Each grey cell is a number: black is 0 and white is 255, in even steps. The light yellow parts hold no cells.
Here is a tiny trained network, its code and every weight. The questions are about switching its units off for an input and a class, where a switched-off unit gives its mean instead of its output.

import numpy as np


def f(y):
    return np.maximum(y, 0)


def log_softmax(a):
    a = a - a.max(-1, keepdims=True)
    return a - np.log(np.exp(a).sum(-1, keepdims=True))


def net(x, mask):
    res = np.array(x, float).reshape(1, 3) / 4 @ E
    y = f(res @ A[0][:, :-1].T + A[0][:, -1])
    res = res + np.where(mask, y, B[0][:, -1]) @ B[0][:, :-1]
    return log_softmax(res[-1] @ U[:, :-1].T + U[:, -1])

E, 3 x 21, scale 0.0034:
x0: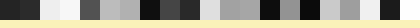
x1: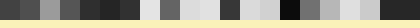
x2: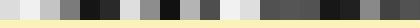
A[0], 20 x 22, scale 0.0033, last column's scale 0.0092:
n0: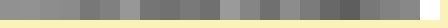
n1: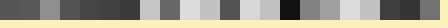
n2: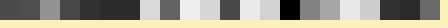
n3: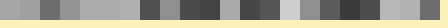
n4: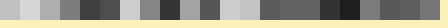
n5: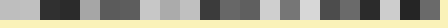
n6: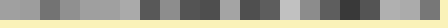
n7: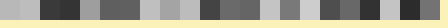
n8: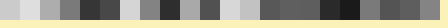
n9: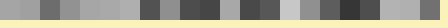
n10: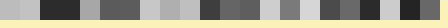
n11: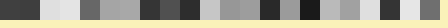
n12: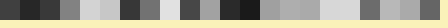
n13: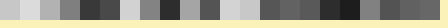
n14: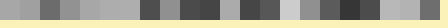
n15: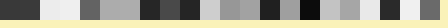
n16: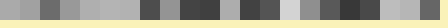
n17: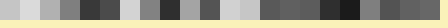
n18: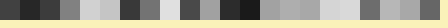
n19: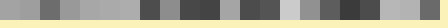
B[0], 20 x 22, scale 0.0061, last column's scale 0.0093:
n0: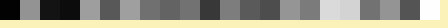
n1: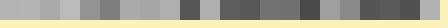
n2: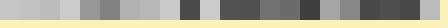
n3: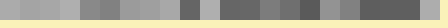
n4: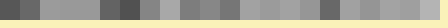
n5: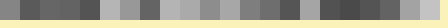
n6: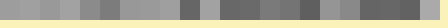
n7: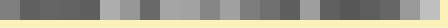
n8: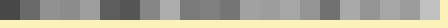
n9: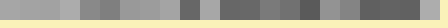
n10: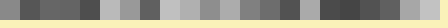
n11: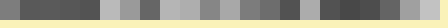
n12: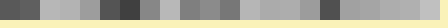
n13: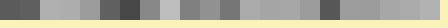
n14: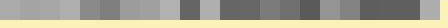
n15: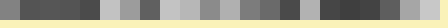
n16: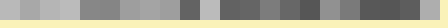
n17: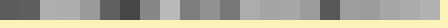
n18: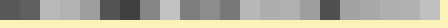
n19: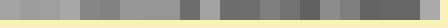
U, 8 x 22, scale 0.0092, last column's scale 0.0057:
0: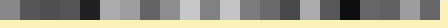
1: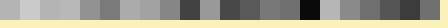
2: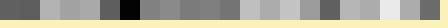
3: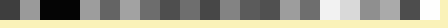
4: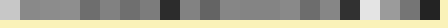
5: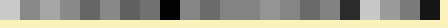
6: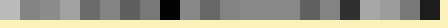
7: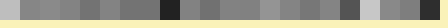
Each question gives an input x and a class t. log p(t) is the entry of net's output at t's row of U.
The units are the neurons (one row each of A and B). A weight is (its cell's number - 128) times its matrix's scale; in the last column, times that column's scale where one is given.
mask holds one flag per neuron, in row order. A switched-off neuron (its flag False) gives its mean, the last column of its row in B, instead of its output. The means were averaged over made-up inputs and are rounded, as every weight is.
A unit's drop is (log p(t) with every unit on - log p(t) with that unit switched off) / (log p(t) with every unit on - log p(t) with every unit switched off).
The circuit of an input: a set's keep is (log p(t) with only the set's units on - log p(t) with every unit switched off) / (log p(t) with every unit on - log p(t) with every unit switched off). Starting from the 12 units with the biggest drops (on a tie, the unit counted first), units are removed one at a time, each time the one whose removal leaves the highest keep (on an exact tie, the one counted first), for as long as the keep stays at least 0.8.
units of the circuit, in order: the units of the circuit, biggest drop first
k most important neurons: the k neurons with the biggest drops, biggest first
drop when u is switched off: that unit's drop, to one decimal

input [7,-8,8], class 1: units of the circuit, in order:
[n16]
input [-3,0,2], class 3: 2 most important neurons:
[n15 n11]
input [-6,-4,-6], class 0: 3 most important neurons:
[n10 n5 n7]
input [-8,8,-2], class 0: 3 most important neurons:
[n10 n5 n7]
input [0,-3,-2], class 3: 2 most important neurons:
[n2 n1]
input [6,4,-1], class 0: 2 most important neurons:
[n15 n11]
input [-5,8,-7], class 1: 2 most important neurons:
[n2 n1]
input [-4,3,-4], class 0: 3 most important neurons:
[n10 n5 n8]
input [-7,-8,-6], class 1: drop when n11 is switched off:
0.3
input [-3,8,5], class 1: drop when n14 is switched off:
0.0
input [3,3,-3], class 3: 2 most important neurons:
[n10 n5]
